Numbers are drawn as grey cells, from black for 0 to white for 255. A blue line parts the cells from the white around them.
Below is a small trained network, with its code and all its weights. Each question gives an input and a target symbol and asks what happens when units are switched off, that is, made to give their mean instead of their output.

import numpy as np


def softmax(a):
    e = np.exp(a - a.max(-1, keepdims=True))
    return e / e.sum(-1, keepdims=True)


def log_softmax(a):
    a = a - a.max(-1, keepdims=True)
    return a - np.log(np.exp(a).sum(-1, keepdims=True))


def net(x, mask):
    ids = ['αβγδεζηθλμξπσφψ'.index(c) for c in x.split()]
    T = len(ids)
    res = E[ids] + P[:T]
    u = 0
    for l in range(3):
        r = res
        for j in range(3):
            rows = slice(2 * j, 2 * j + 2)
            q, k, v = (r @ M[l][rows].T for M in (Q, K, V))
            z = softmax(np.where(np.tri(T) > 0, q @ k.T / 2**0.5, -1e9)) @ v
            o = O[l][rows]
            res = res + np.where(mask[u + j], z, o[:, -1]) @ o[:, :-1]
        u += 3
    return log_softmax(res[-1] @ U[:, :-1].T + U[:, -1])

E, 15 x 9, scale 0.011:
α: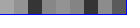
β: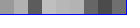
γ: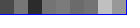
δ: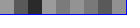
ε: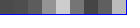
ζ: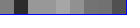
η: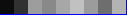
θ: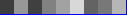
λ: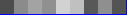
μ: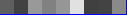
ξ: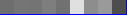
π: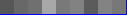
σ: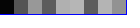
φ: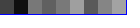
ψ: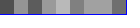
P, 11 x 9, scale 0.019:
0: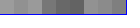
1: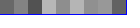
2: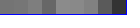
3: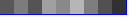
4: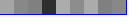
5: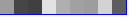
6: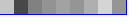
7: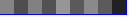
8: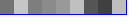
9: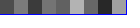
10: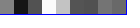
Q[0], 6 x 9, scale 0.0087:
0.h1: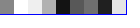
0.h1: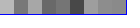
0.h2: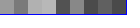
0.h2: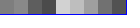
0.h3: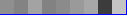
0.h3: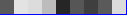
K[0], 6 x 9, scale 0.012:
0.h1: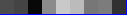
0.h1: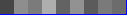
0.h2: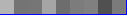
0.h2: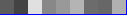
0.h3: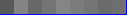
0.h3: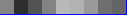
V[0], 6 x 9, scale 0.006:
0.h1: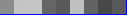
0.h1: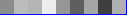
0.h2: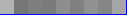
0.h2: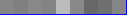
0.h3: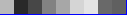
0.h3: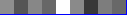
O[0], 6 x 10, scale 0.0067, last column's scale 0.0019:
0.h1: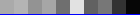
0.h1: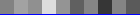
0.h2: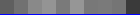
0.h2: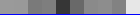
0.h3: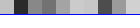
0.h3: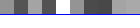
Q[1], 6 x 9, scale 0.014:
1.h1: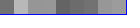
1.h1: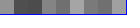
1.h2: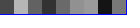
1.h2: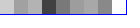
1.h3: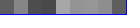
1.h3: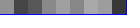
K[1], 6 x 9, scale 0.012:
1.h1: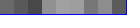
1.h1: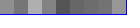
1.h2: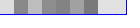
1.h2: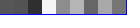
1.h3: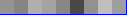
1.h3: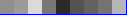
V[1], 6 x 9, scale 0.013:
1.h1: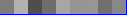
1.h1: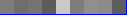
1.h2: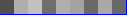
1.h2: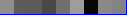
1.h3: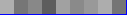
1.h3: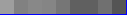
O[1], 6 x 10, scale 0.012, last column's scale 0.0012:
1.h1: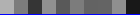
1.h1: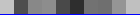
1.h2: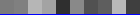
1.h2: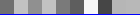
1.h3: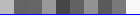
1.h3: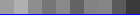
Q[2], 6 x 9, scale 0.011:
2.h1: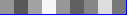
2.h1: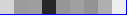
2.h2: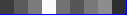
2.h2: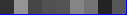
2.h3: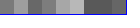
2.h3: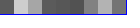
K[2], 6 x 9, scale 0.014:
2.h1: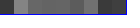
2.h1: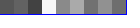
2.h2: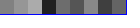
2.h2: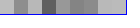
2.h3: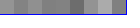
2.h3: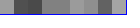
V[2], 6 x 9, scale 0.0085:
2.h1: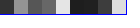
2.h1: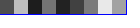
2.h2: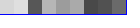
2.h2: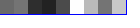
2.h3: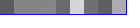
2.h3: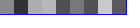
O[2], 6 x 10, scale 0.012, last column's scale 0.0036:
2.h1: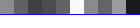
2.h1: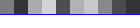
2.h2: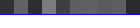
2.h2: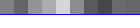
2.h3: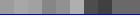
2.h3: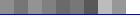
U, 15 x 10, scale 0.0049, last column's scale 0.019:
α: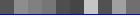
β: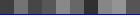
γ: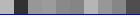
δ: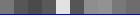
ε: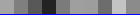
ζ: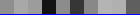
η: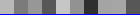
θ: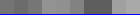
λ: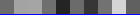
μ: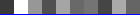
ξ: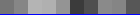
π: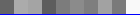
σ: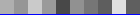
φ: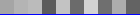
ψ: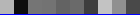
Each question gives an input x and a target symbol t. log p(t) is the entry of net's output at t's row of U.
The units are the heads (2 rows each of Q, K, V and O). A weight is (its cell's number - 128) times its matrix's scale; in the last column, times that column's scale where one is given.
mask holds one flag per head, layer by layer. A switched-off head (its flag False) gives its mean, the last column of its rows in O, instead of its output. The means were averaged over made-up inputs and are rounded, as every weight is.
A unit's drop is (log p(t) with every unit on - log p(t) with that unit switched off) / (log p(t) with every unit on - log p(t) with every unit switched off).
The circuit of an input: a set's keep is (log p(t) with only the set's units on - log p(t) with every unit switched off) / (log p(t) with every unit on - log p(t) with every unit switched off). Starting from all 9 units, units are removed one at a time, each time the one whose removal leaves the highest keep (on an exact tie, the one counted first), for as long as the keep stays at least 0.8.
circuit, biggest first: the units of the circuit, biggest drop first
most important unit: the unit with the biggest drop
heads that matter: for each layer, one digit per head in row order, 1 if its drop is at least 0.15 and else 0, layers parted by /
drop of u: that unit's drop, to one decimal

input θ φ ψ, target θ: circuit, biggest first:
(2.h2, 1.h1, 2.h1)
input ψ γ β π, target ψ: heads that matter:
000 / 010 / 001
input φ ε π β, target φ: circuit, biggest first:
(2.h2, 1.h2, 1.h1)
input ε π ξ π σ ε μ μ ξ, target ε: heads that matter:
001 / 000 / 100
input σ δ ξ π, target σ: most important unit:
1.h2
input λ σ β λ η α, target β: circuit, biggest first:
(2.h2, 2.h1)
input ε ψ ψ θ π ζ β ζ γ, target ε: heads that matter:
101 / 001 / 010
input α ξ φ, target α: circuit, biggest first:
(2.h2, 1.h2, 1.h3, 2.h3)
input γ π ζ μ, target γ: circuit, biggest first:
(2.h1, 0.h3)
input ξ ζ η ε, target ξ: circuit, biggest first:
(2.h1, 0.h1, 0.h3)
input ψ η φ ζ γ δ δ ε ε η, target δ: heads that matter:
000 / 010 / 000
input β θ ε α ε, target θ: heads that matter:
000 / 100 / 010
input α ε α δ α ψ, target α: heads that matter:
000 / 010 / 010
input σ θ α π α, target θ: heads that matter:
000 / 010 / 010
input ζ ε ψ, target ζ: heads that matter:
000 / 100 / 110
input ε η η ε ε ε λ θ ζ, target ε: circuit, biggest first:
(2.h1, 0.h3, 0.h1, 2.h2)
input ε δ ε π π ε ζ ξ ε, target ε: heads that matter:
001 / 000 / 100
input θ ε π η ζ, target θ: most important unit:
2.h2
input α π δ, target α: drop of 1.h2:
0.3
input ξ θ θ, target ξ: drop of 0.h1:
0.2
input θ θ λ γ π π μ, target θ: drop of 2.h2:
0.8
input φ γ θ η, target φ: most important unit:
2.h2
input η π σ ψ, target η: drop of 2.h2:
0.4
